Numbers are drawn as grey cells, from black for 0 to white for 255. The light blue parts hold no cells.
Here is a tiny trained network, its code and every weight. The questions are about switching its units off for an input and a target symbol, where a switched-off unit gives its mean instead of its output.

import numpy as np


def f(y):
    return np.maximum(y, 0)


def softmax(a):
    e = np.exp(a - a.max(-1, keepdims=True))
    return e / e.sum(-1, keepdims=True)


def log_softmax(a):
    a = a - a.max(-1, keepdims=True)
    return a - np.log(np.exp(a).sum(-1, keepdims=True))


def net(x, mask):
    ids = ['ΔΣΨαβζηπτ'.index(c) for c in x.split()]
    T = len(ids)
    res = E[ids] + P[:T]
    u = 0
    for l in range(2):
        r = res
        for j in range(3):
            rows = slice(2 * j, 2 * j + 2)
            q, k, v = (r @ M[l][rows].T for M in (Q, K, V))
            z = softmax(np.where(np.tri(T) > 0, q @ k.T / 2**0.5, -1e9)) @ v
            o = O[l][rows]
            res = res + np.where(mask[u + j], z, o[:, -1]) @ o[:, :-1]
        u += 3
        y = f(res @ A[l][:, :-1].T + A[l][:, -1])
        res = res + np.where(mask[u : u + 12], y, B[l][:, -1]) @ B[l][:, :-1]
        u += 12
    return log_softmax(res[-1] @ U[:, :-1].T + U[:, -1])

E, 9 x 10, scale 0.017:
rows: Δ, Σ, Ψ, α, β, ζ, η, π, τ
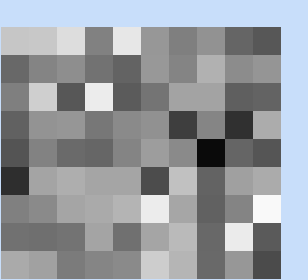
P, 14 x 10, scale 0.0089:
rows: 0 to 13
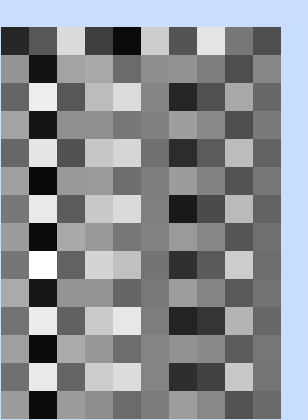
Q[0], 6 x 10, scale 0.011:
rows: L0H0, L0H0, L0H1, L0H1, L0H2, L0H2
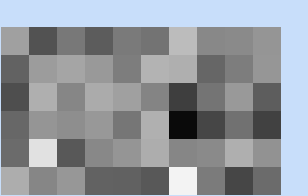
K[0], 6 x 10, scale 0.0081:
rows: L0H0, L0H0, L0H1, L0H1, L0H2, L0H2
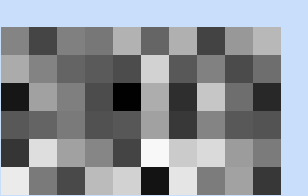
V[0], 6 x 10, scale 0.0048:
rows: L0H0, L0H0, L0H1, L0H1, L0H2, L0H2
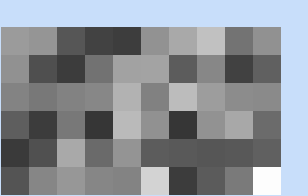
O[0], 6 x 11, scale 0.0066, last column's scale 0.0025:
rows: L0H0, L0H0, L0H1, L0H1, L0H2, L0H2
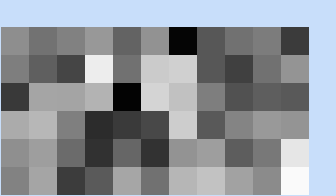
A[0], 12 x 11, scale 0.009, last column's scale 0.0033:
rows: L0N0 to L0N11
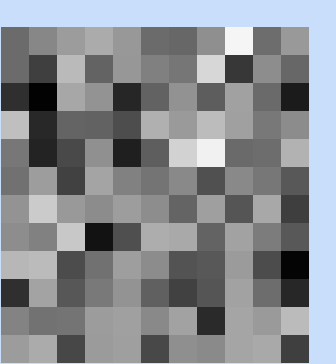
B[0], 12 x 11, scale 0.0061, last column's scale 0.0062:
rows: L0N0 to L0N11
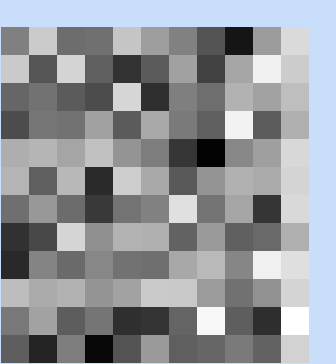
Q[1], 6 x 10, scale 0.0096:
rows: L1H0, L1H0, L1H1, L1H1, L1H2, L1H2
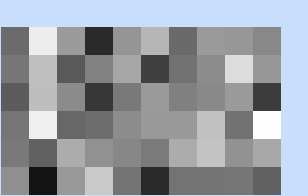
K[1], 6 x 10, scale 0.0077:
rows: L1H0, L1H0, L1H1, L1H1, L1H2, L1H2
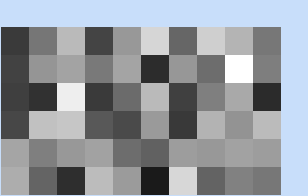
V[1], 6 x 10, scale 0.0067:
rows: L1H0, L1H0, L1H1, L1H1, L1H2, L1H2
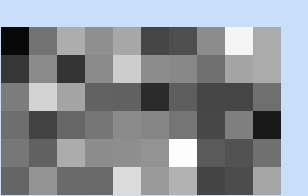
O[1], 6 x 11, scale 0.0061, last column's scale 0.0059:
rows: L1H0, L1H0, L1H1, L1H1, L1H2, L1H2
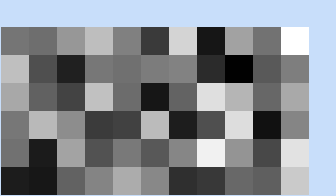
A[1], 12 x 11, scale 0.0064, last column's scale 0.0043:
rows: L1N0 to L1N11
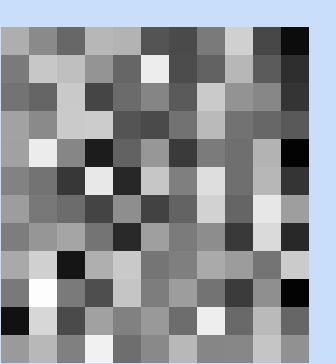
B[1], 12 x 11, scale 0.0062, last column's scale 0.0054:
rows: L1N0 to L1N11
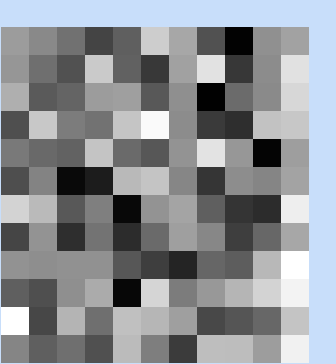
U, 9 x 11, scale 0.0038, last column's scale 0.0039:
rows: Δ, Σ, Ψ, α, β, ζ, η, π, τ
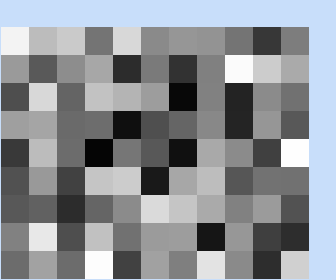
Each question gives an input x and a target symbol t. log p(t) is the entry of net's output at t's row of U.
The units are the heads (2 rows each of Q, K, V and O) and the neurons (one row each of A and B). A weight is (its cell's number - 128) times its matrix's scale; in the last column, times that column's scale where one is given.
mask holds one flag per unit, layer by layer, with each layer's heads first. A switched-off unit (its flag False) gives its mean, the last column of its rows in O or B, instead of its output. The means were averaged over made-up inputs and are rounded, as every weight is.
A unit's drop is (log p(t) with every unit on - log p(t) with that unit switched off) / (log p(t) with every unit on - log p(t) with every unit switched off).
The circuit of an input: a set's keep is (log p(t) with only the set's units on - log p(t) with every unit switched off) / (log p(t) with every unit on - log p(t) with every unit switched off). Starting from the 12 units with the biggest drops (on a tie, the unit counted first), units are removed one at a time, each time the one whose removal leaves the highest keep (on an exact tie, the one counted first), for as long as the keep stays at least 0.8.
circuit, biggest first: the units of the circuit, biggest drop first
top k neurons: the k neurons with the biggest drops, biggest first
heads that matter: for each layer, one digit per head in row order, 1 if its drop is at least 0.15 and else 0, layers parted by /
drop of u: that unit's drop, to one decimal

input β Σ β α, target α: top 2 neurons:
L1N6, L0N1
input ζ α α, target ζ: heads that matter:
100 / 110
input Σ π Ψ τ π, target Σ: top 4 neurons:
L1N9, L0N0, L1N11, L1N8
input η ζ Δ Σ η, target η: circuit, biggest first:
L1H1, L0H2, L1N9
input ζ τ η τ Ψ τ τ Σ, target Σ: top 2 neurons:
L0N1, L0N3
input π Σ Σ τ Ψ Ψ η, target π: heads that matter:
000 / 110
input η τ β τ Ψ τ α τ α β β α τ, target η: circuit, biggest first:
L1H1, L0H2, L1N9, L0N8
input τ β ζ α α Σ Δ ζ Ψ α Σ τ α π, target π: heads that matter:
000 / 100
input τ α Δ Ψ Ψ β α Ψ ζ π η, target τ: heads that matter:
000 / 010
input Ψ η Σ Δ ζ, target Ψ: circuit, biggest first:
L0N0, L0H1, L1H2, L0H0
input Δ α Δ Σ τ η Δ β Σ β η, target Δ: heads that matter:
000 / 101
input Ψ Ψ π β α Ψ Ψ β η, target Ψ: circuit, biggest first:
L0N0, L0H1, L1H2
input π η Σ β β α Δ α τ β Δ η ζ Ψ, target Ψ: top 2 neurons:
L0N4, L1N3
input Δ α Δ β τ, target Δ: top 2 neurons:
L1N10, L0N1
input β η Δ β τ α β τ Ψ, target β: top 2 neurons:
L0N11, L0N7
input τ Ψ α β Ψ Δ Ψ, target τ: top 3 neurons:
L1N4, L1N1, L1N9
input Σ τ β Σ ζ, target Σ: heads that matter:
100 / 101
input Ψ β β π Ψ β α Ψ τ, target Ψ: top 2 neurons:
L0N0, L1N8
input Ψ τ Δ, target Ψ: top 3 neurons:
L0N0, L1N8, L0N1
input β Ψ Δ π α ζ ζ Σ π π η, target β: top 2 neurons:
L0N7, L0N10
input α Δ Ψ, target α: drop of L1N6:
0.3
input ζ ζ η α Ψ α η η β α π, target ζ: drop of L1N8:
0.0
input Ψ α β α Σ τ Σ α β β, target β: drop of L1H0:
0.1
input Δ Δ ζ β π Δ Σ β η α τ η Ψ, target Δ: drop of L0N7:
0.2
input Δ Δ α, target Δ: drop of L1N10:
0.5
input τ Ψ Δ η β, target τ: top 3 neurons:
L1N4, L1N1, L0N9
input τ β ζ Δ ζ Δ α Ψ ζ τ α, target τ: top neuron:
L0N6
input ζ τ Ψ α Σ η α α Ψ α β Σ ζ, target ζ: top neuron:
L0N7
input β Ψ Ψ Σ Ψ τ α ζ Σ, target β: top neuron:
L0N7
